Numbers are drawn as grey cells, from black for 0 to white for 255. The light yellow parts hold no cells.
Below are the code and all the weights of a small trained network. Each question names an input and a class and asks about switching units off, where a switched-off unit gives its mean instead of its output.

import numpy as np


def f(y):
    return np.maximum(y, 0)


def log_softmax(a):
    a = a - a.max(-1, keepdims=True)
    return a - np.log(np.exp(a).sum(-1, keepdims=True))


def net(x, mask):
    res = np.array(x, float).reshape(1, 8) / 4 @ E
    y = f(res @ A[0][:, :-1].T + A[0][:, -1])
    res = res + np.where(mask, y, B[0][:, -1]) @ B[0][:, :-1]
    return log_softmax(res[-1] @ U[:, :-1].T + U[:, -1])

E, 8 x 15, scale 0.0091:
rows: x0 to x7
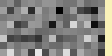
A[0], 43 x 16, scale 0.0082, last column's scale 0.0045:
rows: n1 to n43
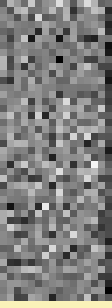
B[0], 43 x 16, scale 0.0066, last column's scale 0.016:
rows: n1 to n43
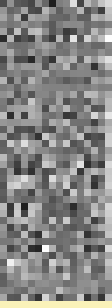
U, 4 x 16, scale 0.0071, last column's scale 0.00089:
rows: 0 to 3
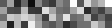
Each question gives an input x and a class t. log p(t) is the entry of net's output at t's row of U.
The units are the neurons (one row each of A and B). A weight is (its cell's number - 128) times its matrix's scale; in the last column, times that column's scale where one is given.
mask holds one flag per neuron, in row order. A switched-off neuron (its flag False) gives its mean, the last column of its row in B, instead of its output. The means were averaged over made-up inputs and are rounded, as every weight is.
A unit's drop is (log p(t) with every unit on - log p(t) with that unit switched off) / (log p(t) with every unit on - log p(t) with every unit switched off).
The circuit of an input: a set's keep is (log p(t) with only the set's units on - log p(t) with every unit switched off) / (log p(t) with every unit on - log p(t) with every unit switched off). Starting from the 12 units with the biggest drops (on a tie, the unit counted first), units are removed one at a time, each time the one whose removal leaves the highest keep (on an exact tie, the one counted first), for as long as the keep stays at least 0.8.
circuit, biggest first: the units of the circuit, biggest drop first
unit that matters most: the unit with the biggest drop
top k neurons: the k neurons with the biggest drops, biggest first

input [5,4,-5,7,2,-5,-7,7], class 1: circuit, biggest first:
(n20)
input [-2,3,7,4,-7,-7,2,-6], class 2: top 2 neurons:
(n27, n21)
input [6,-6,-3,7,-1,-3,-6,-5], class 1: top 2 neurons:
(n43, n20)
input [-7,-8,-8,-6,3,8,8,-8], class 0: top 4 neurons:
(n1, n25, n19, n28)
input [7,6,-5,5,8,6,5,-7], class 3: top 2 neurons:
(n30, n5)
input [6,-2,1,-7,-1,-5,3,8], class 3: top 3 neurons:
(n17, n31, n33)
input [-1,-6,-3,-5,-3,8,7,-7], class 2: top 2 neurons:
(n26, n32)
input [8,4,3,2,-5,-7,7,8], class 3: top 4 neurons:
(n17, n31, n33, n3)
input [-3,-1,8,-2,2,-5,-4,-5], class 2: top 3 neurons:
(n17, n21, n27)
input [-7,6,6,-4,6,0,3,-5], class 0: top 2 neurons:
(n6, n9)
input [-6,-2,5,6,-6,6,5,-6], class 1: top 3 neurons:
(n43, n20, n34)
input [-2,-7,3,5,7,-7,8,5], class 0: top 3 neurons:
(n1, n25, n28)
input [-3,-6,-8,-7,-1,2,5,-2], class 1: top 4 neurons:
(n36, n24, n6, n2)
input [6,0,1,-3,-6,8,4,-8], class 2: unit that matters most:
n26
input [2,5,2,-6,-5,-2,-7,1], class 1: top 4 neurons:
(n36, n24, n2, n1)
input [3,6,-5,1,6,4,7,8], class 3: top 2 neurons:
(n31, n17)
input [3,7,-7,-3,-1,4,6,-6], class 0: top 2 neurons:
(n6, n9)
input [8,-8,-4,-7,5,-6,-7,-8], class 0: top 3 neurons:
(n1, n25, n19)
